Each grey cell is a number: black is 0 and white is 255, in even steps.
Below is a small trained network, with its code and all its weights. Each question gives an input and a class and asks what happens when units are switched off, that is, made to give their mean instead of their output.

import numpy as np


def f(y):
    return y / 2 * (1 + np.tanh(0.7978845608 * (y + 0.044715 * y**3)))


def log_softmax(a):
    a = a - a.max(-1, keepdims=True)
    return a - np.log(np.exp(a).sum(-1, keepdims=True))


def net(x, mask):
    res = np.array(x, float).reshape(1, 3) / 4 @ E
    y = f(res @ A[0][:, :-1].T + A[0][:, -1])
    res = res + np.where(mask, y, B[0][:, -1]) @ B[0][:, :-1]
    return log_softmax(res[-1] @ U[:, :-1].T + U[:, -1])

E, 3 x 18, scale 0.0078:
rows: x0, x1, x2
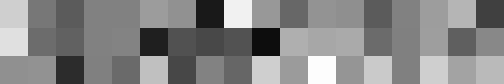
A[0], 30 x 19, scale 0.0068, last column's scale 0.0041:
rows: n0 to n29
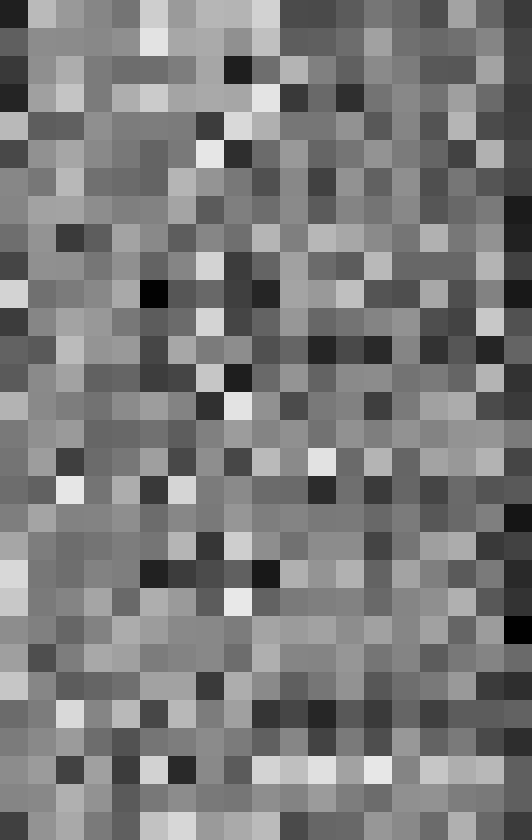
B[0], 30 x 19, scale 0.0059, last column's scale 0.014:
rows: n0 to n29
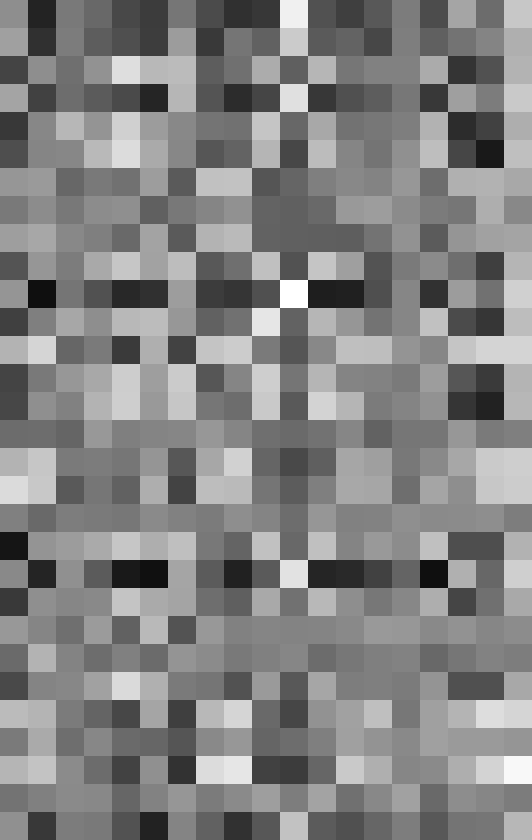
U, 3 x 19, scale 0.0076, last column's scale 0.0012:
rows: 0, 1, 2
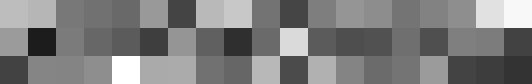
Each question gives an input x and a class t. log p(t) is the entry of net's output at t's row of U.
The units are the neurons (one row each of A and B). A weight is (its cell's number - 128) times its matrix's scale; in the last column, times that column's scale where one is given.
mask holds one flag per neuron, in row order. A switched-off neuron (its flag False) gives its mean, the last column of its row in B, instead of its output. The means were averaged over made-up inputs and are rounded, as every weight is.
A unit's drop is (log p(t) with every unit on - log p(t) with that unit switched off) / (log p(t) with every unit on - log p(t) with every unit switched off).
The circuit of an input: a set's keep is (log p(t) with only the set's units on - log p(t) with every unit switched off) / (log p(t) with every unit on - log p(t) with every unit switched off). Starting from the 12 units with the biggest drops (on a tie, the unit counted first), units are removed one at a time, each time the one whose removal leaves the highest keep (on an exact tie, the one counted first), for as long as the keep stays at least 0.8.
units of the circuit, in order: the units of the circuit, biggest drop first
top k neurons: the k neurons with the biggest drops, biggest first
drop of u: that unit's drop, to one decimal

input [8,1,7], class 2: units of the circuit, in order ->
[n14]
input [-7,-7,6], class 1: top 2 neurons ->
[n3, n0]
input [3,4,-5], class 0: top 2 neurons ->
[n12, n25]
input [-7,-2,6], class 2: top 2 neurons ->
[n5, n9]
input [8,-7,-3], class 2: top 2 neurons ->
[n14, n19]
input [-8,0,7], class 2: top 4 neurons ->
[n5, n13, n9, n2]
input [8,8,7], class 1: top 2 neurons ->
[n20, n10]
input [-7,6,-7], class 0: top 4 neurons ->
[n25, n12, n17, n6]
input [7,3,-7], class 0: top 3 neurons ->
[n12, n25, n17]
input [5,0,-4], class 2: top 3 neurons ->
[n27, n14, n19]
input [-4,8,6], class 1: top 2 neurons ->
[n10, n20]
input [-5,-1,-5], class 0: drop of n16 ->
-0.1
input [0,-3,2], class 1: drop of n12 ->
0.2
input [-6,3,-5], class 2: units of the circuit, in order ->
[n5]
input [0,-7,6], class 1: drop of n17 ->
0.1
